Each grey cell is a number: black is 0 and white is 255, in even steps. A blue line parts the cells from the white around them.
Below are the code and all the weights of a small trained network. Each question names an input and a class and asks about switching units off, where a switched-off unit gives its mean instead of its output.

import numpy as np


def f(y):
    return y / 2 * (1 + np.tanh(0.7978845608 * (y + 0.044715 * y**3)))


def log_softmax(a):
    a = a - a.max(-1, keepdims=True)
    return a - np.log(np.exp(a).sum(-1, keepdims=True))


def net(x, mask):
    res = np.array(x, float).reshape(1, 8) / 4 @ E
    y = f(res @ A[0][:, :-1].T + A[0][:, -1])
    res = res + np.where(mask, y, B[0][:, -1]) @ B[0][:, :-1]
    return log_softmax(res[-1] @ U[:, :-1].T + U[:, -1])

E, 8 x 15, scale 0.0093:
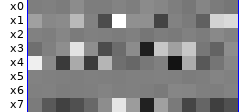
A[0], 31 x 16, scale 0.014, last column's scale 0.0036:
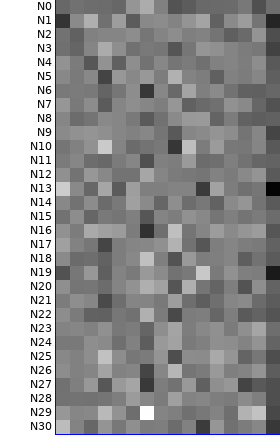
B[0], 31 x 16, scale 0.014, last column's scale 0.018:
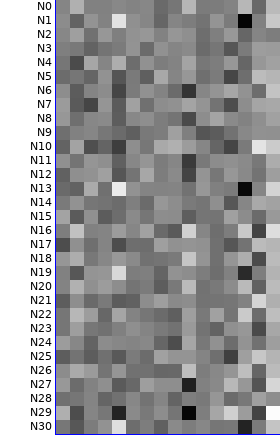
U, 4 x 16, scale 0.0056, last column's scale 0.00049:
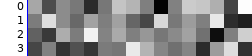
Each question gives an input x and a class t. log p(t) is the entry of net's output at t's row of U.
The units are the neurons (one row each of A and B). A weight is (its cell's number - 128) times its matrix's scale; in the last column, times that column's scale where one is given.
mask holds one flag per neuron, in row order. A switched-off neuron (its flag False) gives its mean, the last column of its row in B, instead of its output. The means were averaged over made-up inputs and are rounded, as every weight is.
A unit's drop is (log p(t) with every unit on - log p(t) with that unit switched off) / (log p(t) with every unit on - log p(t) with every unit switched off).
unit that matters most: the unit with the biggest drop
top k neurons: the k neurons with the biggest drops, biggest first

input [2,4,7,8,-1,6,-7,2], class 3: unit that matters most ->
N10
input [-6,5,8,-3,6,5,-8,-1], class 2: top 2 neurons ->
N13, N30
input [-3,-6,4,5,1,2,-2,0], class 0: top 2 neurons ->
N27, N6
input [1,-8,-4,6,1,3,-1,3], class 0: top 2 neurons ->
N27, N6
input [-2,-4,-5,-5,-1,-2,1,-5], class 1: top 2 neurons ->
N16, N29
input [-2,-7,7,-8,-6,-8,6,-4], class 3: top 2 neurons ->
N29, N5
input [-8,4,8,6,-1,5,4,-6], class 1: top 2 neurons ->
N16, N26
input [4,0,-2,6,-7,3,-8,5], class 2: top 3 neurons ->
N1, N19, N16
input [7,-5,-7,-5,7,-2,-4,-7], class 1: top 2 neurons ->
N16, N26
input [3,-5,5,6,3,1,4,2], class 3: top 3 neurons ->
N10, N29, N25
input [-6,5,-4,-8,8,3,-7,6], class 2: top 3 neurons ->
N13, N30, N10
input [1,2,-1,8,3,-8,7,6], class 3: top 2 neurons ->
N10, N25
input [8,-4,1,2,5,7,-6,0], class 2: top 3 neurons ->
N29, N13, N30
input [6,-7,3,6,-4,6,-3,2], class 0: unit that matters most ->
N27
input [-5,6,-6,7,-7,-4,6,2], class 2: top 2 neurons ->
N1, N19
